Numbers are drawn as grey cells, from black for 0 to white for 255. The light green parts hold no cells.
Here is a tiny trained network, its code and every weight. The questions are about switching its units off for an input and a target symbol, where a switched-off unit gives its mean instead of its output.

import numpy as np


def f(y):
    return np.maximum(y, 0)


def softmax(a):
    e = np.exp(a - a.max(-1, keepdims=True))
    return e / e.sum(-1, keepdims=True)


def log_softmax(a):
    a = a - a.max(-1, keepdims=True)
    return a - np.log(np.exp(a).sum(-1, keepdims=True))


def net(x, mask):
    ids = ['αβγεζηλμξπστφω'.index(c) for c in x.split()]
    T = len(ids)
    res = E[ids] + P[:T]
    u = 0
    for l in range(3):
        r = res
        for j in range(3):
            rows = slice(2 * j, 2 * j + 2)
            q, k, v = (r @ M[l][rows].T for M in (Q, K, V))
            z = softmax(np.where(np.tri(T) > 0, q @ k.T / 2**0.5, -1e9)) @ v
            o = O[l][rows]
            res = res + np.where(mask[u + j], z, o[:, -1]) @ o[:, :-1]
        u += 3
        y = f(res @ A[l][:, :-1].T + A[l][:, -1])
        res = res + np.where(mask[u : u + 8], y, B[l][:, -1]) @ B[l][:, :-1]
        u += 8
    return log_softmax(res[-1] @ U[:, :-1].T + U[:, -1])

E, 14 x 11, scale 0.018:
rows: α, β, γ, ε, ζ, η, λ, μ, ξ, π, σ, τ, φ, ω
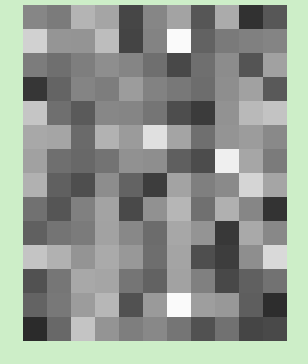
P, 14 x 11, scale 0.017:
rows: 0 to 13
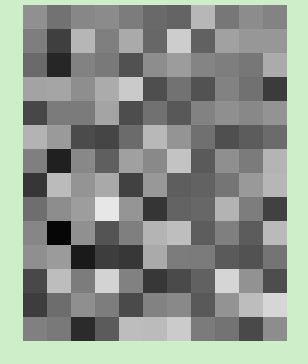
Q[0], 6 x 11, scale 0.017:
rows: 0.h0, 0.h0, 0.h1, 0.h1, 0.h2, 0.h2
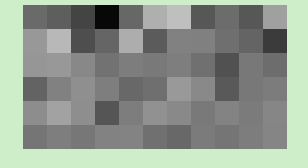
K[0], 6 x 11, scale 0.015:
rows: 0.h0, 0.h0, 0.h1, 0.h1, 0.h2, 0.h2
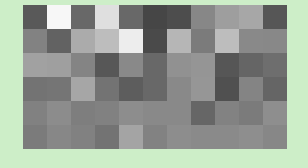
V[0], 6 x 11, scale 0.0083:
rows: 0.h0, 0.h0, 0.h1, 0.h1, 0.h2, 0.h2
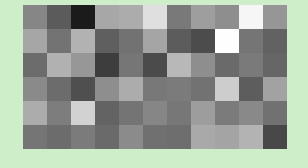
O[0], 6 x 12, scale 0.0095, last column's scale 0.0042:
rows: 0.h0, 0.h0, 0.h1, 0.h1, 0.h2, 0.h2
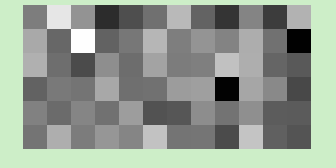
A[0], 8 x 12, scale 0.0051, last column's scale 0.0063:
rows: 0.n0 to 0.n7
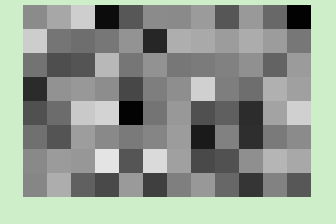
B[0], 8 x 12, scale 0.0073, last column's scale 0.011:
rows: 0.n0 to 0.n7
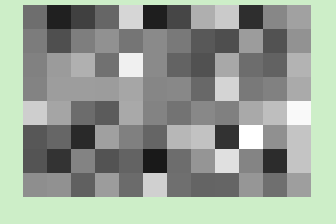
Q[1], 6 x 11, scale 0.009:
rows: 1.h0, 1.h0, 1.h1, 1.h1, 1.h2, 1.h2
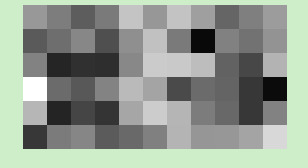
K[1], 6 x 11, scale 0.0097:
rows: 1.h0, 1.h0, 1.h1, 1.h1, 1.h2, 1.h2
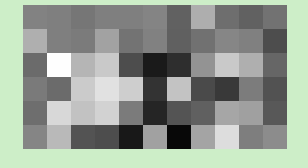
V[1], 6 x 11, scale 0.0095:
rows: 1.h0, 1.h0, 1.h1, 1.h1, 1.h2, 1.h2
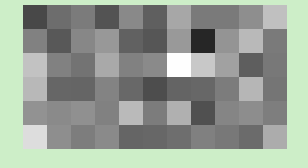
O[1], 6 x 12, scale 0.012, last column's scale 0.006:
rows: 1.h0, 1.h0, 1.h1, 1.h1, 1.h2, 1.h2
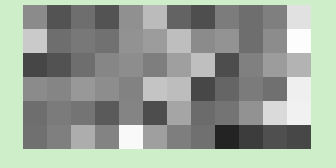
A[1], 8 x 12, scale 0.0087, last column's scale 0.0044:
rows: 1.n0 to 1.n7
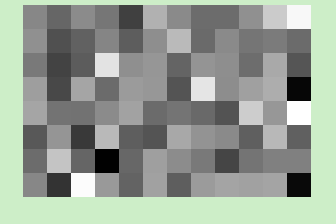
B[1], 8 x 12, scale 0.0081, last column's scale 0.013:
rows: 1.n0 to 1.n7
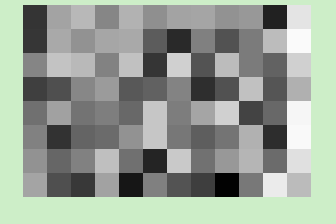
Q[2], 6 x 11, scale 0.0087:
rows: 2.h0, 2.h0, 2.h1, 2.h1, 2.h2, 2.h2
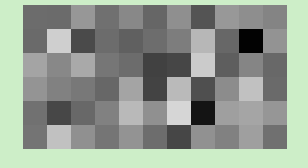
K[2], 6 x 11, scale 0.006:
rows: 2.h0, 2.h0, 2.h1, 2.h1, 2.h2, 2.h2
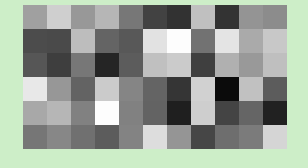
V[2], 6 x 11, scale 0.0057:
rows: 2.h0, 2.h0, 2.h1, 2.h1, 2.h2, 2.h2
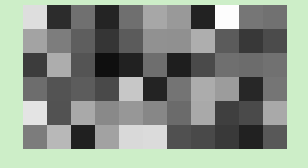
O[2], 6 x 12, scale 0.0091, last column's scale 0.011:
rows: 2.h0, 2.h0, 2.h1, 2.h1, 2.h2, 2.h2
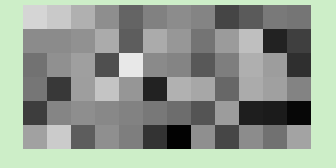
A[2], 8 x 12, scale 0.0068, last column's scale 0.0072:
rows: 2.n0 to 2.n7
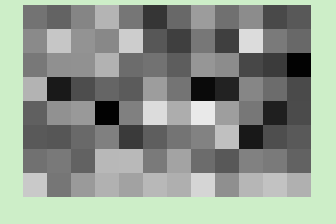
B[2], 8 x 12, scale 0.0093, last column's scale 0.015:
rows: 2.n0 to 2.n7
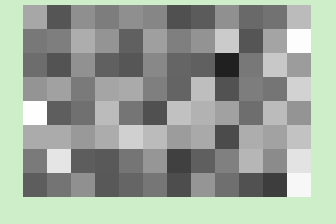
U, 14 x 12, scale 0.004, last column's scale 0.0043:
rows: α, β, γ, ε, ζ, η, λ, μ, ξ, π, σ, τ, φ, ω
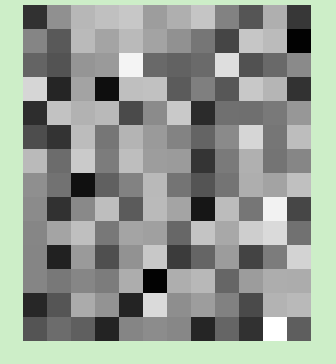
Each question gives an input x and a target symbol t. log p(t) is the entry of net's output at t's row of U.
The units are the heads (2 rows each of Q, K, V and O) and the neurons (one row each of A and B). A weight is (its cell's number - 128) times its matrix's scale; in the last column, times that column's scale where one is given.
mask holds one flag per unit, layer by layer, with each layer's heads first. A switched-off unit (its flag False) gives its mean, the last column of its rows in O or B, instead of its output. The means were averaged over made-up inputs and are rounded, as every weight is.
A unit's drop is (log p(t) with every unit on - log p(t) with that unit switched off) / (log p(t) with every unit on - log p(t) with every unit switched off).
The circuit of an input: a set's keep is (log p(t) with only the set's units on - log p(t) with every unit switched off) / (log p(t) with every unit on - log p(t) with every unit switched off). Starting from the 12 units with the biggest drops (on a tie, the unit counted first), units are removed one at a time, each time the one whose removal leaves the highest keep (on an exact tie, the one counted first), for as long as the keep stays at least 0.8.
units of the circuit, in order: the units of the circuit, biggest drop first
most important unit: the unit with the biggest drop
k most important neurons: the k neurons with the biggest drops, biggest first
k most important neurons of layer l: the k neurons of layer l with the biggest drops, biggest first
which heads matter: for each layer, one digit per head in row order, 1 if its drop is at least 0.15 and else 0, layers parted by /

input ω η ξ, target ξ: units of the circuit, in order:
[0.h0, 1.n7]
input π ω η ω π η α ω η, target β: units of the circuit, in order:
[1.n7, 0.h0, 2.n3]
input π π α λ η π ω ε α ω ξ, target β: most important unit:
1.n7
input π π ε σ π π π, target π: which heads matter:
100 / 001 / 011
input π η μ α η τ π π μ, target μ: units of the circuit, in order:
[0.h0, 1.n5]
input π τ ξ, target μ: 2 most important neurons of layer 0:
[0.n6, 0.n0]
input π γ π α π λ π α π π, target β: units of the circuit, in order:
[1.n7, 0.h0, 2.n3]
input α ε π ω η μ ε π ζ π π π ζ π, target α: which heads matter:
100 / 101 / 111
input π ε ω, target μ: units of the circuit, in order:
[0.h0, 0.n5, 1.n5]
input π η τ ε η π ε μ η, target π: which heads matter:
100 / 001 / 001
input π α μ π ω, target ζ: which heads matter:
100 / 010 / 100
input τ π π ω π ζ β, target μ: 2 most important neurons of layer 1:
[1.n5, 1.n6]
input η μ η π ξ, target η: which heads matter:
110 / 100 / 111
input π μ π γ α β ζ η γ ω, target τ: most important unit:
0.h0
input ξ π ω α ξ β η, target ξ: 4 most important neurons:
[2.n4, 1.n0, 1.n4, 0.n5]
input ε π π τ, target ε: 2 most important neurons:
[1.n5, 0.n4]
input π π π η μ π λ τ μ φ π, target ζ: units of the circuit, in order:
[1.h1, 1.n0, 1.n6]
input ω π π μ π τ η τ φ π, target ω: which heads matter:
100 / 011 / 110
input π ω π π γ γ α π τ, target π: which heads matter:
100 / 000 / 011
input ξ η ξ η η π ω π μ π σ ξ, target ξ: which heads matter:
101 / 101 / 011
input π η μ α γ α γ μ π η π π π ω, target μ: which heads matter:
000 / 000 / 000
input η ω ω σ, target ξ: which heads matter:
100 / 001 / 000
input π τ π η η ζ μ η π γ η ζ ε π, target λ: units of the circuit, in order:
[1.h1]
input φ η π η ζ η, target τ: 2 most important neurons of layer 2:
[2.n1, 2.n4]
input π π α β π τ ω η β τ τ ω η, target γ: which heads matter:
100 / 000 / 000
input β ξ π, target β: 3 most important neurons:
[2.n5, 2.n2, 2.n0]
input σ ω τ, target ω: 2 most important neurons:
[2.n2, 1.n5]
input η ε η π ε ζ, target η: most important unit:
0.n0
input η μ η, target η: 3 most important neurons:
[0.n0, 1.n6, 1.n4]
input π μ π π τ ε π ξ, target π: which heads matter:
100 / 000 / 001
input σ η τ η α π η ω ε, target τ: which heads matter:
100 / 000 / 010
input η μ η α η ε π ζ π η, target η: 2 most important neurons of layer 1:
[1.n5, 1.n6]
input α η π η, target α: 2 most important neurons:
[2.n5, 1.n7]
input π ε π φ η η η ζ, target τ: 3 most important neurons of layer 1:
[1.n6, 1.n1, 1.n7]
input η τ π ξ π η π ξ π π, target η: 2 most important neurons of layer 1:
[1.n0, 1.n3]
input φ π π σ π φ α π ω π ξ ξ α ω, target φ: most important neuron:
[2.n7]
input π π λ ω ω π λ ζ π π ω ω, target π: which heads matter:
100 / 000 / 011
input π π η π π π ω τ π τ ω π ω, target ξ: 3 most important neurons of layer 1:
[1.n7, 1.n2, 1.n5]
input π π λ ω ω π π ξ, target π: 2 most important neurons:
[2.n1, 0.n4]
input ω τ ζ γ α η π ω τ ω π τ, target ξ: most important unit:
0.h0
